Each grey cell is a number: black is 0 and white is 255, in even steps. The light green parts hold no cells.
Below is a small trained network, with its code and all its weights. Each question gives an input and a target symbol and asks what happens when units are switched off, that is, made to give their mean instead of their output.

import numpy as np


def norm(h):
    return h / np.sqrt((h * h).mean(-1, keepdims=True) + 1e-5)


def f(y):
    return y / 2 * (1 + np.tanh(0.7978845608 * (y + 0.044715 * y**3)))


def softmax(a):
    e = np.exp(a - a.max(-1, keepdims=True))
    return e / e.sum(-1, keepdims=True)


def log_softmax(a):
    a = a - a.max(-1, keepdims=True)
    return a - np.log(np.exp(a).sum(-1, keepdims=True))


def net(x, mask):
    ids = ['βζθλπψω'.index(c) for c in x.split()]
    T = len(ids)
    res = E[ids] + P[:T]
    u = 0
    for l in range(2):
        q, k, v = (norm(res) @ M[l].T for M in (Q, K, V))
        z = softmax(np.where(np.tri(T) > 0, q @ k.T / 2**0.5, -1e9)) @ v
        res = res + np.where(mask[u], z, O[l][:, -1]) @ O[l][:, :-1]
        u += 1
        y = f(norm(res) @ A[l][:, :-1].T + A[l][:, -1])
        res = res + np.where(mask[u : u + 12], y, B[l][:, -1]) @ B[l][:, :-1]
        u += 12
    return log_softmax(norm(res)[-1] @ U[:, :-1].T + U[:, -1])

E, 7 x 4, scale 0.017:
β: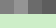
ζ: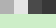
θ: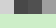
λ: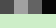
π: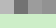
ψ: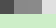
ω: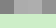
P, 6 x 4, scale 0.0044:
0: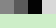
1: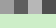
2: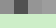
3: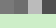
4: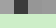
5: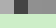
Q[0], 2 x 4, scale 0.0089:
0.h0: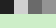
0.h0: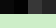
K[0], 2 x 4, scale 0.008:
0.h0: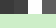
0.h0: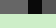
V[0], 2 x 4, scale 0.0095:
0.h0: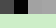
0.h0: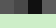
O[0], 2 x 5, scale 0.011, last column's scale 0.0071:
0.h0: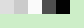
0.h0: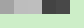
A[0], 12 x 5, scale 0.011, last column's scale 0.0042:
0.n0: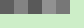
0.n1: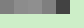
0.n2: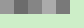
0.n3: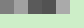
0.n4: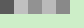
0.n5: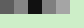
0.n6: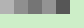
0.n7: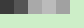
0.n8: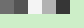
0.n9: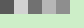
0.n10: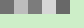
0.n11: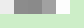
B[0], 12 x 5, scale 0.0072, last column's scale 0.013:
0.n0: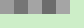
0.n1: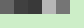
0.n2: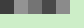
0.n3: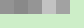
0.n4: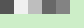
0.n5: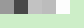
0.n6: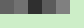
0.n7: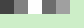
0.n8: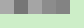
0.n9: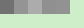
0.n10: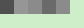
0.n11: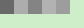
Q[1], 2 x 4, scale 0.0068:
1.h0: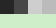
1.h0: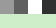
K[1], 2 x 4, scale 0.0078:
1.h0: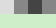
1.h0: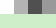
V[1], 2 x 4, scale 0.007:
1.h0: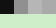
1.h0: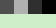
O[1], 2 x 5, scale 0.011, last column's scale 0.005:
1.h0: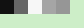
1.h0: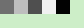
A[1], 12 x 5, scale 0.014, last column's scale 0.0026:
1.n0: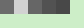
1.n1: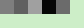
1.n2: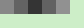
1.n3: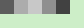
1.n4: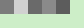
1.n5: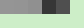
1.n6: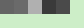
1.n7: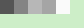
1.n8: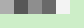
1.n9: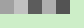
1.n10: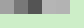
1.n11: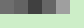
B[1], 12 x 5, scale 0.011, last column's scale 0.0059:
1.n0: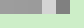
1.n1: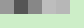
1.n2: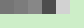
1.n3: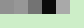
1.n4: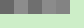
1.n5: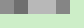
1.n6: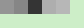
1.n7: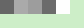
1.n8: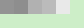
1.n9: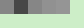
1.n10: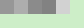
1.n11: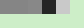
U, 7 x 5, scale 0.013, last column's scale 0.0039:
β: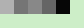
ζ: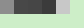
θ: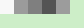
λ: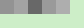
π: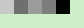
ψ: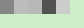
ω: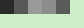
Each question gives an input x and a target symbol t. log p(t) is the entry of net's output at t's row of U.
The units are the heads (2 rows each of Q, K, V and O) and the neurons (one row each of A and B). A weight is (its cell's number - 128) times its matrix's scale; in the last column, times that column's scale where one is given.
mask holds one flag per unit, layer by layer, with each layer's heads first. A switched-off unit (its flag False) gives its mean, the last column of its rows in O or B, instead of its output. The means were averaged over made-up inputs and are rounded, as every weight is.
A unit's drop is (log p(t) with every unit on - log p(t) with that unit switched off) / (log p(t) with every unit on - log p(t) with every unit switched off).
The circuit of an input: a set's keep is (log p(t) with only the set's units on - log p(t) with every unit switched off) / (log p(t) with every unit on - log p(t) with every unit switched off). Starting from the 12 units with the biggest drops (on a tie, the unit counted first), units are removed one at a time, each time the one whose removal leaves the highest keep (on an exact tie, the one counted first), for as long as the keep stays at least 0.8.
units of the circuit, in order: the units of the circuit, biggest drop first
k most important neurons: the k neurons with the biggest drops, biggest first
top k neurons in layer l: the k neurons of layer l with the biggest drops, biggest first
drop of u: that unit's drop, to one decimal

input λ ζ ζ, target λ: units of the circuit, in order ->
(1.h0)
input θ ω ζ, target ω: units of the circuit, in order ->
(1.h0; 0.h0)
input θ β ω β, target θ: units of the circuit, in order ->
(0.h0; 1.h0; 0.n5)
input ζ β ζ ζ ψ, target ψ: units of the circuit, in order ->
(0.h0; 1.n3; 0.n4)
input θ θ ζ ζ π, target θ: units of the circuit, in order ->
(1.h0; 0.h0; 0.n5)
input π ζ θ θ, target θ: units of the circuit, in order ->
(0.h0; 1.h0)
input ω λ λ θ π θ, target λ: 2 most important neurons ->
(0.n11; 0.n5)
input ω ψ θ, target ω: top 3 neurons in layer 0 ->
(0.n5; 0.n11; 0.n2)
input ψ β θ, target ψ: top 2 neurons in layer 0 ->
(0.n11; 0.n5)
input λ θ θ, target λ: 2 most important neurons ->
(0.n5; 0.n11)
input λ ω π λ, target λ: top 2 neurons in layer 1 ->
(1.n6; 1.n0)
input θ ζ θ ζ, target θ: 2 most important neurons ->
(0.n7; 0.n5)
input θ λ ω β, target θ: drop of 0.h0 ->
0.7
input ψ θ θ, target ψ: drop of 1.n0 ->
0.0
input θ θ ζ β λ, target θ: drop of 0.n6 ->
0.1
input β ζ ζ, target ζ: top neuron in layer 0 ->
(0.n7)
